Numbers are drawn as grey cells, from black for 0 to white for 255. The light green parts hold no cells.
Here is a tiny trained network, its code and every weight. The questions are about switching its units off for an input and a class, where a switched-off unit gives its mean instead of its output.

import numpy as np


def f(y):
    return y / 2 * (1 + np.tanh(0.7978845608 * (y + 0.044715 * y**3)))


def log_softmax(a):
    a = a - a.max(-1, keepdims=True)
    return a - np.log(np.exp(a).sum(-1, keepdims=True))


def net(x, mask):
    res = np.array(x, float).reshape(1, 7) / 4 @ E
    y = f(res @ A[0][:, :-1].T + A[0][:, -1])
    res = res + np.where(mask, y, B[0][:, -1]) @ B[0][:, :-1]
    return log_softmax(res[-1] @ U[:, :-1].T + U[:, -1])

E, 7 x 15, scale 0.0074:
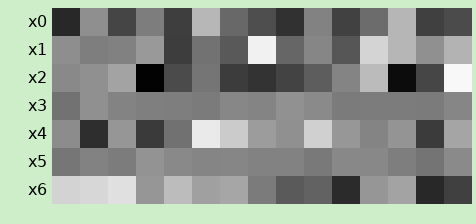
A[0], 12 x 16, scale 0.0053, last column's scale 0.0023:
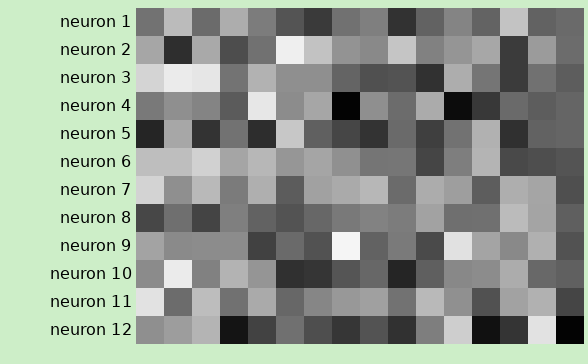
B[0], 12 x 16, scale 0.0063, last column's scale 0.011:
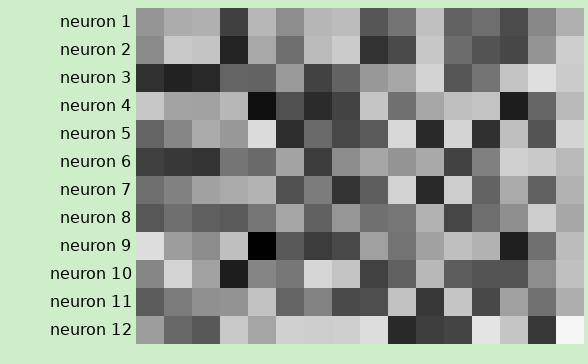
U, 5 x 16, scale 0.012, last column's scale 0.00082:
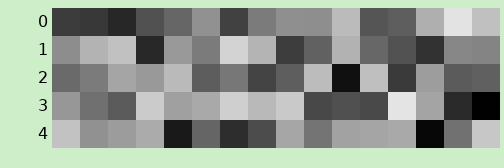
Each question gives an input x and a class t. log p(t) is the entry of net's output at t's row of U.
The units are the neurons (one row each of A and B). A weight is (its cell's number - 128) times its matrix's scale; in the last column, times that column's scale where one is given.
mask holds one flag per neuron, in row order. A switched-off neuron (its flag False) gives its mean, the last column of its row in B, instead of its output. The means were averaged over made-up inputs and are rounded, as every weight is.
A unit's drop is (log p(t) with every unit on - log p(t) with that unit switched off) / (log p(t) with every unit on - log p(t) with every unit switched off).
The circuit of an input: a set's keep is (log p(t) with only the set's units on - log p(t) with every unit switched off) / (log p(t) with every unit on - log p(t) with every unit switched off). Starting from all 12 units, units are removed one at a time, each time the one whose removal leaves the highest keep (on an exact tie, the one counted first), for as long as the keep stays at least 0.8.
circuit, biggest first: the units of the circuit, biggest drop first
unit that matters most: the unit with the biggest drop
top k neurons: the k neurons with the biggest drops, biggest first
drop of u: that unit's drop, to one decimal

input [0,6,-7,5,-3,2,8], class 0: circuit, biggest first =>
[neuron 6; neuron 3]
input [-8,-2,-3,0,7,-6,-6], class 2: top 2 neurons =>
[neuron 7; neuron 11]
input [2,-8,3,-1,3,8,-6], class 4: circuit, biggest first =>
[neuron 4]
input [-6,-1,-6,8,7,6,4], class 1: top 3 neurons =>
[neuron 2; neuron 12; neuron 5]
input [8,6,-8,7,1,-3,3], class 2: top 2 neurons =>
[neuron 5; neuron 12]
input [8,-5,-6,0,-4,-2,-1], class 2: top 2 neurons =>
[neuron 5; neuron 12]
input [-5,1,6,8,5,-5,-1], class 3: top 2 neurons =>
[neuron 12; neuron 5]
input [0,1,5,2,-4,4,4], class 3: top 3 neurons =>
[neuron 12; neuron 2; neuron 8]
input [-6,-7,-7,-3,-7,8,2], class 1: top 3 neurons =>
[neuron 10; neuron 12; neuron 1]
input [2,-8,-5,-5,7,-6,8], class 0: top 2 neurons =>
[neuron 6; neuron 3]
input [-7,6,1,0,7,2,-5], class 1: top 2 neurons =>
[neuron 2; neuron 5]
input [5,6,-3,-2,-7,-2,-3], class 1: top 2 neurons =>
[neuron 10; neuron 1]
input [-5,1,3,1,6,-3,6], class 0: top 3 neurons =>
[neuron 3; neuron 6; neuron 10]
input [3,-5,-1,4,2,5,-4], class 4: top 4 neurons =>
[neuron 4; neuron 3; neuron 12; neuron 6]
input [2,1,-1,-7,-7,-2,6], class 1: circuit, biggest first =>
[neuron 10]
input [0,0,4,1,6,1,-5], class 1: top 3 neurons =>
[neuron 2; neuron 3; neuron 6]
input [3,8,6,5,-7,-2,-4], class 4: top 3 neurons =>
[neuron 9; neuron 2; neuron 11]
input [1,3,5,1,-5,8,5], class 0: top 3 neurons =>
[neuron 3; neuron 2; neuron 6]
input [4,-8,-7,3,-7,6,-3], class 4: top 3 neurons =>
[neuron 4; neuron 12; neuron 2]
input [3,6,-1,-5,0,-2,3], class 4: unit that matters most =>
neuron 9
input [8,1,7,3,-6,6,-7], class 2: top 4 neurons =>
[neuron 5; neuron 3; neuron 6; neuron 2]
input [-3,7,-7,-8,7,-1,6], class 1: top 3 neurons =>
[neuron 2; neuron 12; neuron 4]
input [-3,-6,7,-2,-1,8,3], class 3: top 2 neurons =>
[neuron 12; neuron 9]
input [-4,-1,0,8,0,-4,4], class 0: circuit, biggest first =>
[neuron 3; neuron 6]
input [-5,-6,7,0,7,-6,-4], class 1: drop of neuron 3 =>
0.1
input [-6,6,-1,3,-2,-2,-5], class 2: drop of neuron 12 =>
0.0
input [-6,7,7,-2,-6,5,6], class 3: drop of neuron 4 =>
0.2
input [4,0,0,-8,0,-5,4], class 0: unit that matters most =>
neuron 3
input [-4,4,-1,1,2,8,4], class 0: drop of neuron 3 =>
0.3
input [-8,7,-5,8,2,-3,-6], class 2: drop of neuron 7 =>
0.4
